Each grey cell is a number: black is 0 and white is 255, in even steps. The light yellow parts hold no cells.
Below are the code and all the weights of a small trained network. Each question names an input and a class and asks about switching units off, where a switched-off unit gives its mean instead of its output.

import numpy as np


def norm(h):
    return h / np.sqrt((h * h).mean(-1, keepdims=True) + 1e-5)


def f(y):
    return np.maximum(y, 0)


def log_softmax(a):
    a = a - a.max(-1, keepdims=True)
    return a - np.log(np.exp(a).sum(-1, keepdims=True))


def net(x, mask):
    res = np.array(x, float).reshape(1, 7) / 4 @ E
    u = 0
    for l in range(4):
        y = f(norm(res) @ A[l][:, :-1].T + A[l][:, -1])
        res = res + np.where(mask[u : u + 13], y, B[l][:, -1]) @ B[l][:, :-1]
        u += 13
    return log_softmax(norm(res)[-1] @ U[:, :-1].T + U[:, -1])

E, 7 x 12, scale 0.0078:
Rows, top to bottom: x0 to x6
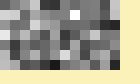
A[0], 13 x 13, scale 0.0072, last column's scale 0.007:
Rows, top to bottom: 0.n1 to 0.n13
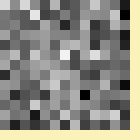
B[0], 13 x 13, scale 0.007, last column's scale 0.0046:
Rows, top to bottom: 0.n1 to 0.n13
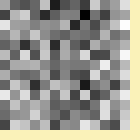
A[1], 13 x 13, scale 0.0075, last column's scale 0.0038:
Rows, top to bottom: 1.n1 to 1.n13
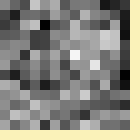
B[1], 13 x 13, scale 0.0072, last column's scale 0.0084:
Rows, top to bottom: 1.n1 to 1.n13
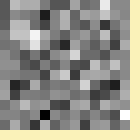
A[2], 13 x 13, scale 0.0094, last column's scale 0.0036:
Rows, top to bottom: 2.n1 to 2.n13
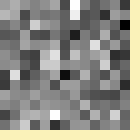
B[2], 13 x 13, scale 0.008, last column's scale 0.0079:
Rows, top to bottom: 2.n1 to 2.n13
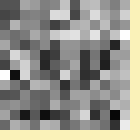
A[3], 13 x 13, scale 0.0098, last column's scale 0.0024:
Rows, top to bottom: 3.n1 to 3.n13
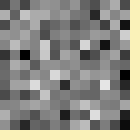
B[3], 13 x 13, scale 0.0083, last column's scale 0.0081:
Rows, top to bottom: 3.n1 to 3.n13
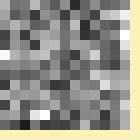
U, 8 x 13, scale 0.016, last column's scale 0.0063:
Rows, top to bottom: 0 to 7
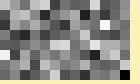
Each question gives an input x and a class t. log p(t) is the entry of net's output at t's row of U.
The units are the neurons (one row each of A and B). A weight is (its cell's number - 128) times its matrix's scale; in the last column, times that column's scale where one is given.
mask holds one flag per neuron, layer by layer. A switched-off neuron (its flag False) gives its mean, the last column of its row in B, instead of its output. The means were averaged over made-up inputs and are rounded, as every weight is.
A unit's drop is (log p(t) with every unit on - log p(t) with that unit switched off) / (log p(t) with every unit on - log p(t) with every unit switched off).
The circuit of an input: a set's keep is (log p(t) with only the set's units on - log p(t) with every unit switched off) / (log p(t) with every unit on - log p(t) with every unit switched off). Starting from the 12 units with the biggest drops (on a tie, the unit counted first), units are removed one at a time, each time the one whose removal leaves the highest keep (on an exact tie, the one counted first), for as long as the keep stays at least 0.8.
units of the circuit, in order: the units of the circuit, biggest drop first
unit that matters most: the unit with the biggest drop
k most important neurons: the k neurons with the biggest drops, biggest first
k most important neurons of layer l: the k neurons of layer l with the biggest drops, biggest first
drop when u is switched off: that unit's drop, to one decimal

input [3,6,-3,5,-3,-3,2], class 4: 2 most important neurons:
2.n2, 0.n8
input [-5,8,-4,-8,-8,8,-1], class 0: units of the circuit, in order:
0.n5, 3.n6
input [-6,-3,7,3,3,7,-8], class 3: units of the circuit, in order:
2.n12
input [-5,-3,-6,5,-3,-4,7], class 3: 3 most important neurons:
1.n9, 3.n13, 0.n7
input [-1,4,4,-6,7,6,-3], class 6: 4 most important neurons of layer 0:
0.n10, 0.n13, 0.n3, 0.n1
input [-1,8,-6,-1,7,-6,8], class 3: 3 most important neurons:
1.n9, 2.n4, 3.n13
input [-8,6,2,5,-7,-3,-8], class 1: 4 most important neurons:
2.n6, 2.n7, 0.n9, 0.n10
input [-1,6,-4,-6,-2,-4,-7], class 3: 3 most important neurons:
2.n12, 3.n13, 0.n1
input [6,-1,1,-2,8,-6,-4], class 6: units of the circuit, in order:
0.n13, 3.n5
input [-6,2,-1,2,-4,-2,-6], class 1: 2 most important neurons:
2.n7, 2.n6
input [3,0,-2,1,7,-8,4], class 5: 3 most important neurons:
2.n8, 0.n6, 0.n10
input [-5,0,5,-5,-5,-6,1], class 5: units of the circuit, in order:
2.n8, 3.n2
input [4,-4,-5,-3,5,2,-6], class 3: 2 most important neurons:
2.n12, 0.n6
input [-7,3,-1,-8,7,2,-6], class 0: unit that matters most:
0.n5
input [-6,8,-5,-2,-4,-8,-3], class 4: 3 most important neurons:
2.n2, 2.n1, 1.n6
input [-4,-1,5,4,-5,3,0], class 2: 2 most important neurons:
0.n7, 0.n11
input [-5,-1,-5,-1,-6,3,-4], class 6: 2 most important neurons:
0.n6, 2.n8
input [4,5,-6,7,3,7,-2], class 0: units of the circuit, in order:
0.n1, 3.n12
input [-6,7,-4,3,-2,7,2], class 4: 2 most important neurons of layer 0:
0.n3, 0.n7
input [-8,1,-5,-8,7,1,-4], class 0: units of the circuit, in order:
3.n6, 2.n9
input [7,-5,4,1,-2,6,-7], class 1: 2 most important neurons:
0.n2, 1.n3
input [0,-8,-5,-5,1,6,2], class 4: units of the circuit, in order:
2.n4
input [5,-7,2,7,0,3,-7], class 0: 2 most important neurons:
0.n1, 3.n12
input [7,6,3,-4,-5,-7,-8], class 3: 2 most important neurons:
2.n12, 2.n7
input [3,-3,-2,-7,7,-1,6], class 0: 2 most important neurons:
0.n5, 3.n6
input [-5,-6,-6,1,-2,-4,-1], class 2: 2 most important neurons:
1.n4, 1.n5
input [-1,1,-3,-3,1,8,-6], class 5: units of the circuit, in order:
0.n10
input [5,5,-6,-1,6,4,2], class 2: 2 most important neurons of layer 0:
0.n12, 0.n6
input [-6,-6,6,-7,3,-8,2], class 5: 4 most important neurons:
2.n8, 0.n3, 3.n2, 0.n1
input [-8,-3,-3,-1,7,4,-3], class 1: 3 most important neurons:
2.n7, 0.n9, 0.n6
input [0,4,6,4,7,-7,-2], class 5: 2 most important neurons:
2.n8, 0.n3
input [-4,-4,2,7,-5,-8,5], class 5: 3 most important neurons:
2.n8, 0.n3, 0.n8
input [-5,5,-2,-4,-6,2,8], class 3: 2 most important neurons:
1.n9, 3.n13
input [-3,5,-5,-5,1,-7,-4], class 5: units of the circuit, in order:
2.n8
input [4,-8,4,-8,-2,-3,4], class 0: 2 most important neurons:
0.n5, 3.n6
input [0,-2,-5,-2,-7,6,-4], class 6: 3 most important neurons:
0.n6, 2.n8, 3.n5
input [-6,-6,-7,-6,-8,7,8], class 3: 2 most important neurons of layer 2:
2.n8, 2.n2
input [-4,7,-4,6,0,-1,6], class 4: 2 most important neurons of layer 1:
1.n6, 1.n12
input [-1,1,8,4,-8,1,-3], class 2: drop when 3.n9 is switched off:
0.1
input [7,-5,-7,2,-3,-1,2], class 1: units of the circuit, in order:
0.n2
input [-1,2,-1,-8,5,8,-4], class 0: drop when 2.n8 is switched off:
0.2
